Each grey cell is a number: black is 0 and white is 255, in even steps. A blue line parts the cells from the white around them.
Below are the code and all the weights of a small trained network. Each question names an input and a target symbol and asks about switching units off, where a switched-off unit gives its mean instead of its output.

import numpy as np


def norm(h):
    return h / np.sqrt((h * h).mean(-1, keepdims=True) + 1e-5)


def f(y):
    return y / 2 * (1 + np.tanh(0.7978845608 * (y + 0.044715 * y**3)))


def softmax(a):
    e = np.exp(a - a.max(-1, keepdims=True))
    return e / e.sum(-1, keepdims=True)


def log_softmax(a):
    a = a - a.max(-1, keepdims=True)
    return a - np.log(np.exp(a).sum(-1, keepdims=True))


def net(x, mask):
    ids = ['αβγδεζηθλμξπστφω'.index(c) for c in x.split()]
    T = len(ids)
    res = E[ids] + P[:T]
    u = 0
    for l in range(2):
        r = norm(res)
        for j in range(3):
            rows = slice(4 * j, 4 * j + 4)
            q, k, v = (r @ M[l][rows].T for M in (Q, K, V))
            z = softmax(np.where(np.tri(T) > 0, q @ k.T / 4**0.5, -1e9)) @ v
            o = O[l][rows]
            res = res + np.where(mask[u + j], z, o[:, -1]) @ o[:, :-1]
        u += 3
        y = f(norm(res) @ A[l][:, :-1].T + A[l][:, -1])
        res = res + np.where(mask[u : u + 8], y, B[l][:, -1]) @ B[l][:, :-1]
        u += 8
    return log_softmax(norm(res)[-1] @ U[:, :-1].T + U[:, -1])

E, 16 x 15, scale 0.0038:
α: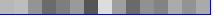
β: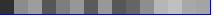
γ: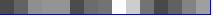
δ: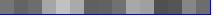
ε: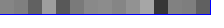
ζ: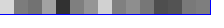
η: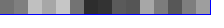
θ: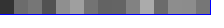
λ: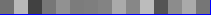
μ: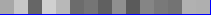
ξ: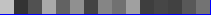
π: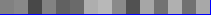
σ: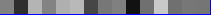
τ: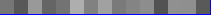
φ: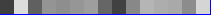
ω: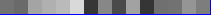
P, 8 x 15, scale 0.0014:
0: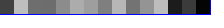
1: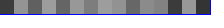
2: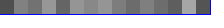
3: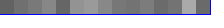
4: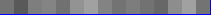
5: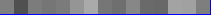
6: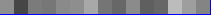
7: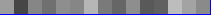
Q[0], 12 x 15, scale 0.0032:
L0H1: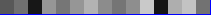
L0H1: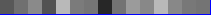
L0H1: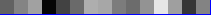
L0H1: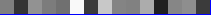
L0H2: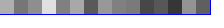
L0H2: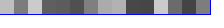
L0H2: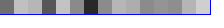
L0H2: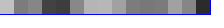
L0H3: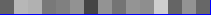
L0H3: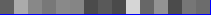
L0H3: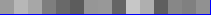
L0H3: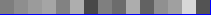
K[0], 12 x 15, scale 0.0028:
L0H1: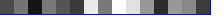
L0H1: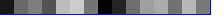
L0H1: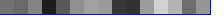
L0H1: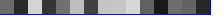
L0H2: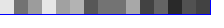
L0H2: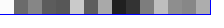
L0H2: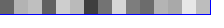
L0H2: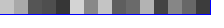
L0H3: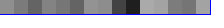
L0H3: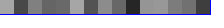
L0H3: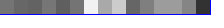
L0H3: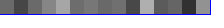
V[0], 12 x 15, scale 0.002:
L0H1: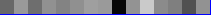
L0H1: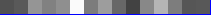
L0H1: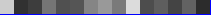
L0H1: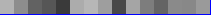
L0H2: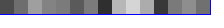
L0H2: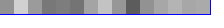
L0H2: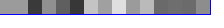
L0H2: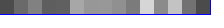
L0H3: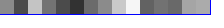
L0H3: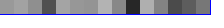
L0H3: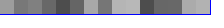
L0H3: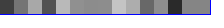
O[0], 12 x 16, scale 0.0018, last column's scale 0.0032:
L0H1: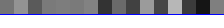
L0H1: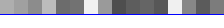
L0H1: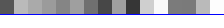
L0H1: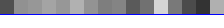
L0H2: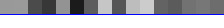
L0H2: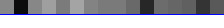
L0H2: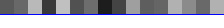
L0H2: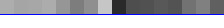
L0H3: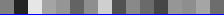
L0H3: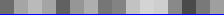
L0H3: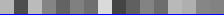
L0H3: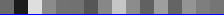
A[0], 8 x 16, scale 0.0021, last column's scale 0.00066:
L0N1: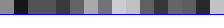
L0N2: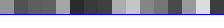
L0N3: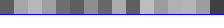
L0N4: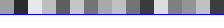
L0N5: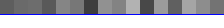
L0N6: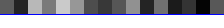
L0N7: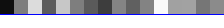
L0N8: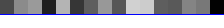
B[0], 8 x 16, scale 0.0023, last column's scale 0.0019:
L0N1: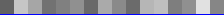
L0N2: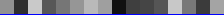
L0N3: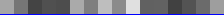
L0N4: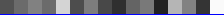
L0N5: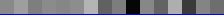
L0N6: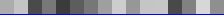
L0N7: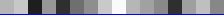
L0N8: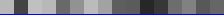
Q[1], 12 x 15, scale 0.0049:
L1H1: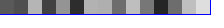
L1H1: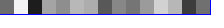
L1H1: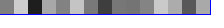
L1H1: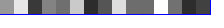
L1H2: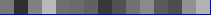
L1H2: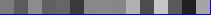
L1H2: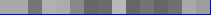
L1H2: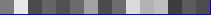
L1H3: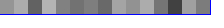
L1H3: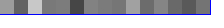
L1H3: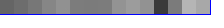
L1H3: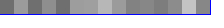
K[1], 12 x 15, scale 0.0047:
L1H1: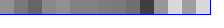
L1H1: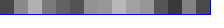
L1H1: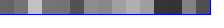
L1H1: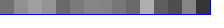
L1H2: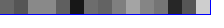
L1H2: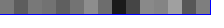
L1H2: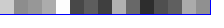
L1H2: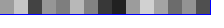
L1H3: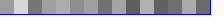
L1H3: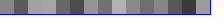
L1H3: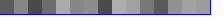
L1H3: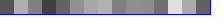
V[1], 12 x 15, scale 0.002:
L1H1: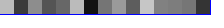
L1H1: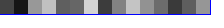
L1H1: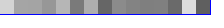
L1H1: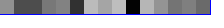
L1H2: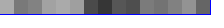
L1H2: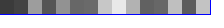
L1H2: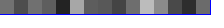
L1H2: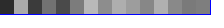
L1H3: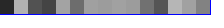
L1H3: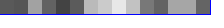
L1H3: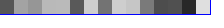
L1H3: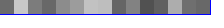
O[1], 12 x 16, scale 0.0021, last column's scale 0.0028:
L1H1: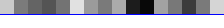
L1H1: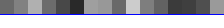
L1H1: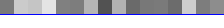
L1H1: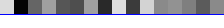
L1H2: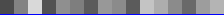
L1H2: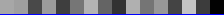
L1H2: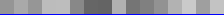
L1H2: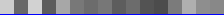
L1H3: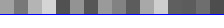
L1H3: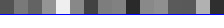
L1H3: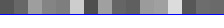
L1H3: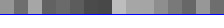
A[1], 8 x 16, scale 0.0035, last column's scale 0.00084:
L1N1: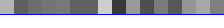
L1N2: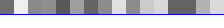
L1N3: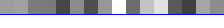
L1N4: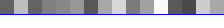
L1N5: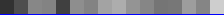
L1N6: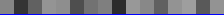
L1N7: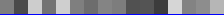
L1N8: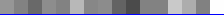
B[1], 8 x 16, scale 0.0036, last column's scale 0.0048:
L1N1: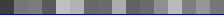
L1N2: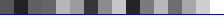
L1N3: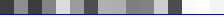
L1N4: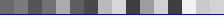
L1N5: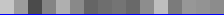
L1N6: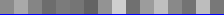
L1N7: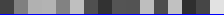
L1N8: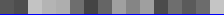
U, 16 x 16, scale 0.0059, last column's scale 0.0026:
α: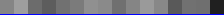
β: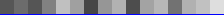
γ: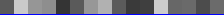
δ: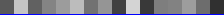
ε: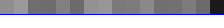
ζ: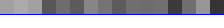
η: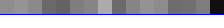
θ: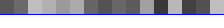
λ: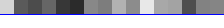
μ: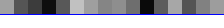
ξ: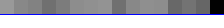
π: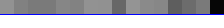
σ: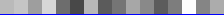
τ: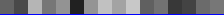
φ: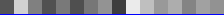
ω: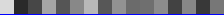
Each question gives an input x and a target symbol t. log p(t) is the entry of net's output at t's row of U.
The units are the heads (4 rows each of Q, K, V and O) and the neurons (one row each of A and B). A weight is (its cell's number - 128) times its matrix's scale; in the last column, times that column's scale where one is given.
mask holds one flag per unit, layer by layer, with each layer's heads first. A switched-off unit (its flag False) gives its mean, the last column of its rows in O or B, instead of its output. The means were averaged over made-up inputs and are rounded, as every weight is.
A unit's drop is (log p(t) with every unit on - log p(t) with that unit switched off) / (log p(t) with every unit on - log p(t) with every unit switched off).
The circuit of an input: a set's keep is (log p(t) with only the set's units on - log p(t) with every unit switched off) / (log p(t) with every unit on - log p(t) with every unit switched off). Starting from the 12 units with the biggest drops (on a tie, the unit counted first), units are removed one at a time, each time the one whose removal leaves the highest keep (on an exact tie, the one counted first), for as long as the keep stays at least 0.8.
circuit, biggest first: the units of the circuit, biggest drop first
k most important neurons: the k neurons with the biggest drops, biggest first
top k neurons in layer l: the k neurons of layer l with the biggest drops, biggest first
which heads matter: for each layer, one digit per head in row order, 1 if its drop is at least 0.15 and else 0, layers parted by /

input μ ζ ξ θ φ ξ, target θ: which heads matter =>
110 / 001
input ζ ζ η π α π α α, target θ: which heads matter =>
010 / 000
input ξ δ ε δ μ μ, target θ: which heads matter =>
100 / 000
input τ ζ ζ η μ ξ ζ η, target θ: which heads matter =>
100 / 001
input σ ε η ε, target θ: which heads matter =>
010 / 010
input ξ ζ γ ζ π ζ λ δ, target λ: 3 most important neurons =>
L1N6, L1N3, L1N2
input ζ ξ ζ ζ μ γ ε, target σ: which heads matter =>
001 / 110
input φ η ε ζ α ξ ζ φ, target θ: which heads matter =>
101 / 010
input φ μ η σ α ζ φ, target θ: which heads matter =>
100 / 010
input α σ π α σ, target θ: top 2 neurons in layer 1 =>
L1N2, L1N4
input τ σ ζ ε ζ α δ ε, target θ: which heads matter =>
011 / 000
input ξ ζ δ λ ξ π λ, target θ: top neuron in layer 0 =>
L0N8
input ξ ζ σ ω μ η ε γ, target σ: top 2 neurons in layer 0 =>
L0N2, L0N1
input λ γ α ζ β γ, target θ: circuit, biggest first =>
L0N2, L1N3, L1N7
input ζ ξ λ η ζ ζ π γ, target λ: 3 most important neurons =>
L0N2, L1N3, L1N6
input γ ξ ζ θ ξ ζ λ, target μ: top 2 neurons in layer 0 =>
L0N8, L0N4
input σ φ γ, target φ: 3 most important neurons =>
L1N2, L0N2, L1N4
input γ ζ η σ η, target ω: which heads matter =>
100 / 110
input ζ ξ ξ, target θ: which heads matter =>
111 / 001
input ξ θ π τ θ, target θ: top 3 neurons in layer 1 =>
L1N3, L1N4, L1N2
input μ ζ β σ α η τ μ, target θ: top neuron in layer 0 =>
L0N6
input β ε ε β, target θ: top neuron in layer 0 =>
L0N6
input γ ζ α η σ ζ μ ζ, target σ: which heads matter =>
000 / 110
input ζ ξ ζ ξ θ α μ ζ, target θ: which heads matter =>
000 / 000
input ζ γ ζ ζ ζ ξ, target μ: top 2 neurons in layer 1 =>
L1N3, L1N1
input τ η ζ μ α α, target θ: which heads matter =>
110 / 000
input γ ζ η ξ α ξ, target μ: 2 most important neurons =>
L1N3, L1N7
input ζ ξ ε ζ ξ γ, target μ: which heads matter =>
001 / 010
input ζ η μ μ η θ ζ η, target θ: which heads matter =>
100 / 000
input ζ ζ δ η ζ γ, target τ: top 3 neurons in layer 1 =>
L1N3, L1N2, L1N7
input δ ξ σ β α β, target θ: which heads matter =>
110 / 010
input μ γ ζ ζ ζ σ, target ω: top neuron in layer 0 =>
L0N4
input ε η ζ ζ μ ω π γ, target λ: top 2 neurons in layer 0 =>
L0N2, L0N1
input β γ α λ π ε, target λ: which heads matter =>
000 / 110
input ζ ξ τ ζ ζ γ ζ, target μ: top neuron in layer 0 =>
L0N2
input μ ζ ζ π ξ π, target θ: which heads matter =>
010 / 010
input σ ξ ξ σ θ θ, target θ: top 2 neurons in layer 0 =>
L0N8, L0N6
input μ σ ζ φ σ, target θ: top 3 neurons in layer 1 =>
L1N2, L1N7, L1N4
